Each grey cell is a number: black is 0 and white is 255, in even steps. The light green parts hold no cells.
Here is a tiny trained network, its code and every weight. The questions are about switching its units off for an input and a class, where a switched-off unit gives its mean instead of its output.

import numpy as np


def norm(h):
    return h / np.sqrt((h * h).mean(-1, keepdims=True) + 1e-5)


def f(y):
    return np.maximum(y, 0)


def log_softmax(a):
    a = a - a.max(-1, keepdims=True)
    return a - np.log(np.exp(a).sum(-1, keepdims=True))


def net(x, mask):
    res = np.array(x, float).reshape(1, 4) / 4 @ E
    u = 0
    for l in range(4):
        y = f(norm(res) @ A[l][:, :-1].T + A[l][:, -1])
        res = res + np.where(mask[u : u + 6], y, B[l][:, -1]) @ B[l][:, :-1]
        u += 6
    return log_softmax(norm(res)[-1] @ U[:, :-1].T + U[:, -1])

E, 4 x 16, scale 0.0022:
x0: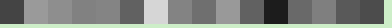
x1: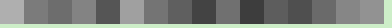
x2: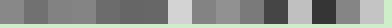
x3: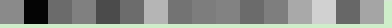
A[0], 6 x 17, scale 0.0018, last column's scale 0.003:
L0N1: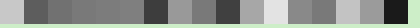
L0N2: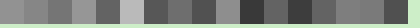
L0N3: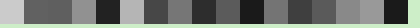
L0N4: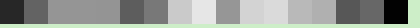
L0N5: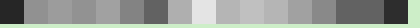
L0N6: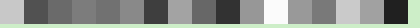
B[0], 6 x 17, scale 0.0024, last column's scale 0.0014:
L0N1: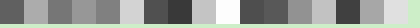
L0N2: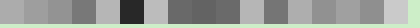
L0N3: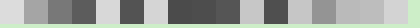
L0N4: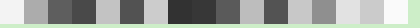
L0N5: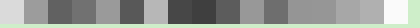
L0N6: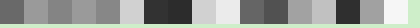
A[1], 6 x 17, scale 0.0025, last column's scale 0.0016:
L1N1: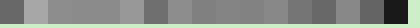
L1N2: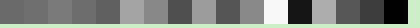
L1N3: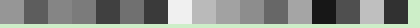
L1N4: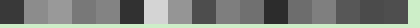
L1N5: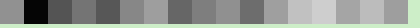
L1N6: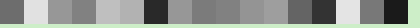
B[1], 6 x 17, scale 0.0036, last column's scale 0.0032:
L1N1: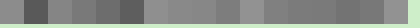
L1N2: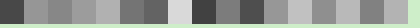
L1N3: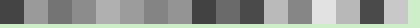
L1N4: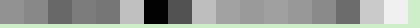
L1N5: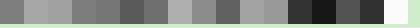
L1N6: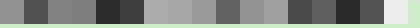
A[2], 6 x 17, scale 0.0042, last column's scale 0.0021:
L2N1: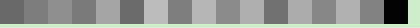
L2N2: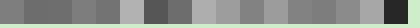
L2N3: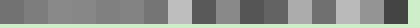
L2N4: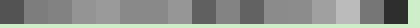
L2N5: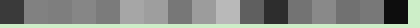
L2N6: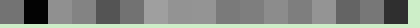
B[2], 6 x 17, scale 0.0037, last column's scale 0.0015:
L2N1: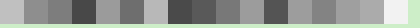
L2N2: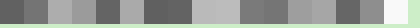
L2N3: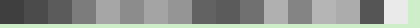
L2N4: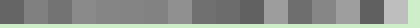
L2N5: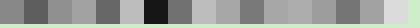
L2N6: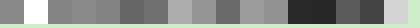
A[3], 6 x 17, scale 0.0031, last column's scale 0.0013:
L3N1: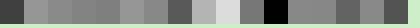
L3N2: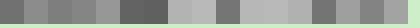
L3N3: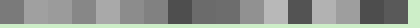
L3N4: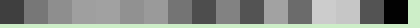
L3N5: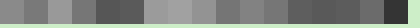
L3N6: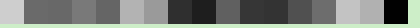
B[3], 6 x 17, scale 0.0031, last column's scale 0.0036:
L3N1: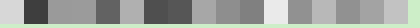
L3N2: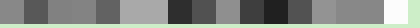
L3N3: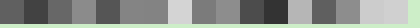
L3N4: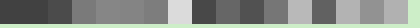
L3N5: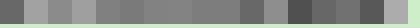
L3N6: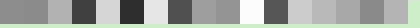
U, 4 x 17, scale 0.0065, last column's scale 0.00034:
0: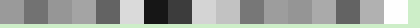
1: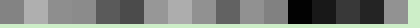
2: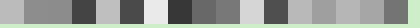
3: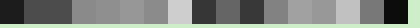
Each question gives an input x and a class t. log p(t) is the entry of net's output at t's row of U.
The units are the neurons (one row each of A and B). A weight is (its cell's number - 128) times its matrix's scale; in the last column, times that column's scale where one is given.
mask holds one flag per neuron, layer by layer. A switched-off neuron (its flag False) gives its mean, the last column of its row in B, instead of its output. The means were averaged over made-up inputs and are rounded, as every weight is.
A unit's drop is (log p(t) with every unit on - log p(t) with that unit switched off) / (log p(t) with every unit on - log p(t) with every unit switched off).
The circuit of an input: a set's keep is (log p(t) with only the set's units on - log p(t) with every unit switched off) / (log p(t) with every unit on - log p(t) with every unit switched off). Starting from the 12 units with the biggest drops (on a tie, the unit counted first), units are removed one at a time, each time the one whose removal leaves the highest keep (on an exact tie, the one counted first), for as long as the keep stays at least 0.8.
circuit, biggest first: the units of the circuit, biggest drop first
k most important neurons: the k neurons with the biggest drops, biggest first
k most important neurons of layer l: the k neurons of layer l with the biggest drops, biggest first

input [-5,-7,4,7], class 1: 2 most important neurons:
(L1N5; L2N6)
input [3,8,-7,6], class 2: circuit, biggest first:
(L3N6)
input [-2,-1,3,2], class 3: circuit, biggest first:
(L1N3; L1N4)
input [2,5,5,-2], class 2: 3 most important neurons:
(L0N3; L3N6; L0N2)
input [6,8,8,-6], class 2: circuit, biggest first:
(L3N6; L1N5)
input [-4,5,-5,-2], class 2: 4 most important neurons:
(L0N3; L1N4; L3N6; L1N3)
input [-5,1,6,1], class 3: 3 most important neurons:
(L1N3; L1N4; L2N3)
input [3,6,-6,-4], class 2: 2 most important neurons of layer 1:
(L1N3; L1N5)
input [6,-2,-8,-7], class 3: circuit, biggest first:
(L1N5; L3N3)
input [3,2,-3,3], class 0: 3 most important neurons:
(L1N4; L1N6; L1N3)
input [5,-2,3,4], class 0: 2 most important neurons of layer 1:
(L1N4; L1N6)
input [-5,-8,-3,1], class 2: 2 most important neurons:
(L0N4; L1N4)
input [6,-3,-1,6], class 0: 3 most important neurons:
(L1N4; L1N6; L2N5)
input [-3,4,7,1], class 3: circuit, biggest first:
(L1N3)
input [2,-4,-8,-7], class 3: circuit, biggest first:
(L1N2; L3N3)
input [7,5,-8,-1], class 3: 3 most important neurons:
(L1N2; L3N4; L0N6)
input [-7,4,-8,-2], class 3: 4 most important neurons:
(L1N2; L1N4; L3N4; L3N3)
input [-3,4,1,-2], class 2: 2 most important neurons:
(L0N3; L1N4)
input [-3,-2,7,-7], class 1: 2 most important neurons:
(L1N6; L1N2)
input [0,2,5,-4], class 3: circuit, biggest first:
(L1N3)
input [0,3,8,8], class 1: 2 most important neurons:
(L1N5; L2N6)
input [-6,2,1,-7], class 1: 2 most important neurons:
(L1N6; L1N4)
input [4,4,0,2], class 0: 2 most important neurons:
(L1N4; L0N4)
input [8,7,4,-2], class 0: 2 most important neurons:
(L1N4; L2N5)
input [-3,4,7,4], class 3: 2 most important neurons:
(L1N3; L1N6)
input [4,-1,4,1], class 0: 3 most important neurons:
(L1N4; L1N2; L2N2)
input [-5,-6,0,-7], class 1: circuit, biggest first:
(L1N6)
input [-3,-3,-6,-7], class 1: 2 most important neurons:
(L1N6; L1N3)
